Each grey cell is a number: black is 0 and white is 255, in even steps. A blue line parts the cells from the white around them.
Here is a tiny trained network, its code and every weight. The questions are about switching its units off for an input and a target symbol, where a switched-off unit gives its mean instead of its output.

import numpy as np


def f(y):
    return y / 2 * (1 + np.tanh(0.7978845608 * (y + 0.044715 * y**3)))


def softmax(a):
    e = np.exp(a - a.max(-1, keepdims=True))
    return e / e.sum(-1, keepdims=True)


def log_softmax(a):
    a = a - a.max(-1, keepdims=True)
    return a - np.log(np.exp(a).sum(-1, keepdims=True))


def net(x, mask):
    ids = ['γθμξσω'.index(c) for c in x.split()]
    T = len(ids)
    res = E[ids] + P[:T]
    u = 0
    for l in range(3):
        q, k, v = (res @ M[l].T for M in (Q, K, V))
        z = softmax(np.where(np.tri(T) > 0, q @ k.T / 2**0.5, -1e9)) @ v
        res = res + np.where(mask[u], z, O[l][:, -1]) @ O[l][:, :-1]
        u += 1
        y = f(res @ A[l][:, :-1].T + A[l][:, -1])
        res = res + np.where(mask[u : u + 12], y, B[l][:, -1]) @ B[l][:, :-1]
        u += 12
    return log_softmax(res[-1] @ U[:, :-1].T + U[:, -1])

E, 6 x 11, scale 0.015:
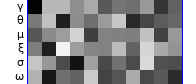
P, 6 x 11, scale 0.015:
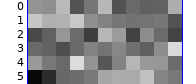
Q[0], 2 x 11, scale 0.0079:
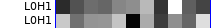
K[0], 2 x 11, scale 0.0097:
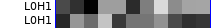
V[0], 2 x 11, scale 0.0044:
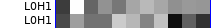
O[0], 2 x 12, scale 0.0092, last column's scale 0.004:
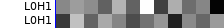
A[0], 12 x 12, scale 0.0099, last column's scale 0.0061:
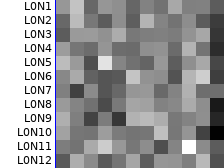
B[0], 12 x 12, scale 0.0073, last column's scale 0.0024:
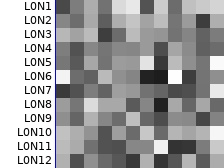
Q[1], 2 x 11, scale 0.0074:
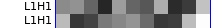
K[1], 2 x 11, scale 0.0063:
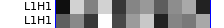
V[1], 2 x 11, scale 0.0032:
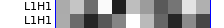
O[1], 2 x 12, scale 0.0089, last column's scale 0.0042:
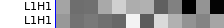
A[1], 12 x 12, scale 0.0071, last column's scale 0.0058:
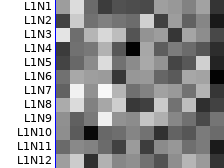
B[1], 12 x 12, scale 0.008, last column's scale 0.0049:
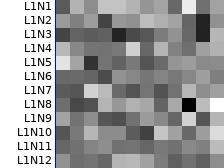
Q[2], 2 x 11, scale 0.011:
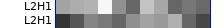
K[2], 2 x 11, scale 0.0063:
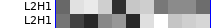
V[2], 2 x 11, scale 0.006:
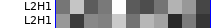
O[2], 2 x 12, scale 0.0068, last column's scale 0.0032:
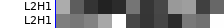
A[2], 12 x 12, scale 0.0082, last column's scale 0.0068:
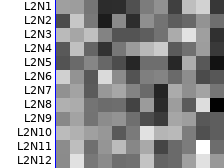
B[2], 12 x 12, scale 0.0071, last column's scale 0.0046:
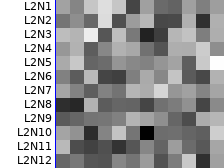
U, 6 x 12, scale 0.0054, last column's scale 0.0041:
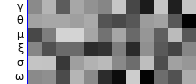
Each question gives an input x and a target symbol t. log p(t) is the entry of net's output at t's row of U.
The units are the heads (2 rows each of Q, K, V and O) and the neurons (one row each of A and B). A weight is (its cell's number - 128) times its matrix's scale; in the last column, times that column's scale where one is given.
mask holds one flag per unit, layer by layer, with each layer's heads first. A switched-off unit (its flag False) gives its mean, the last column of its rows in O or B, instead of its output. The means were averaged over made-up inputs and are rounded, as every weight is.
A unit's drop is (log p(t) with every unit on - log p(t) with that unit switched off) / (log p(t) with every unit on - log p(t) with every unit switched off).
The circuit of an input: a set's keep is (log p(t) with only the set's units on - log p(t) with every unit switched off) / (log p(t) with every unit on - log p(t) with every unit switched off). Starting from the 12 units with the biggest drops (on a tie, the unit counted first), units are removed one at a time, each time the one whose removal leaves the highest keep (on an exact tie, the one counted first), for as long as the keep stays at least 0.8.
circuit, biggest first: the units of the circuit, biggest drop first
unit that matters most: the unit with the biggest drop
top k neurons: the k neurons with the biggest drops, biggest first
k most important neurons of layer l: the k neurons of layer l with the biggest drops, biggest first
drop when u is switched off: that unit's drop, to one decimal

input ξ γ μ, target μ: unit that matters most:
L2H1
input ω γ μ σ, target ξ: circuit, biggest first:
L0H1; L1H1; L2N8
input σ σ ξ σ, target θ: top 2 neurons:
L2N3; L0N7
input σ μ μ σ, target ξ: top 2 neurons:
L2N8; L0N8
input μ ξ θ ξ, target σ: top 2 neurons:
L0N11; L2N4
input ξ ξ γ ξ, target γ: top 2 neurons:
L0N11; L2N12
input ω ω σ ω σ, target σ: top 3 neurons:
L1N8; L0N10; L2N7
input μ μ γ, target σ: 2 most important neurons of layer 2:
L2N10; L2N4
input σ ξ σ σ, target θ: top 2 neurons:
L2N3; L0N11
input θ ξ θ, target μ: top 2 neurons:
L1N10; L0N11
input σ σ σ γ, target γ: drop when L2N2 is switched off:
0.3
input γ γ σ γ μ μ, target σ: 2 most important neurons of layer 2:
L2N10; L2N4
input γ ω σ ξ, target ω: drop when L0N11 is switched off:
0.1
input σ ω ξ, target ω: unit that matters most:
L0H1
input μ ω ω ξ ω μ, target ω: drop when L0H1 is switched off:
0.2
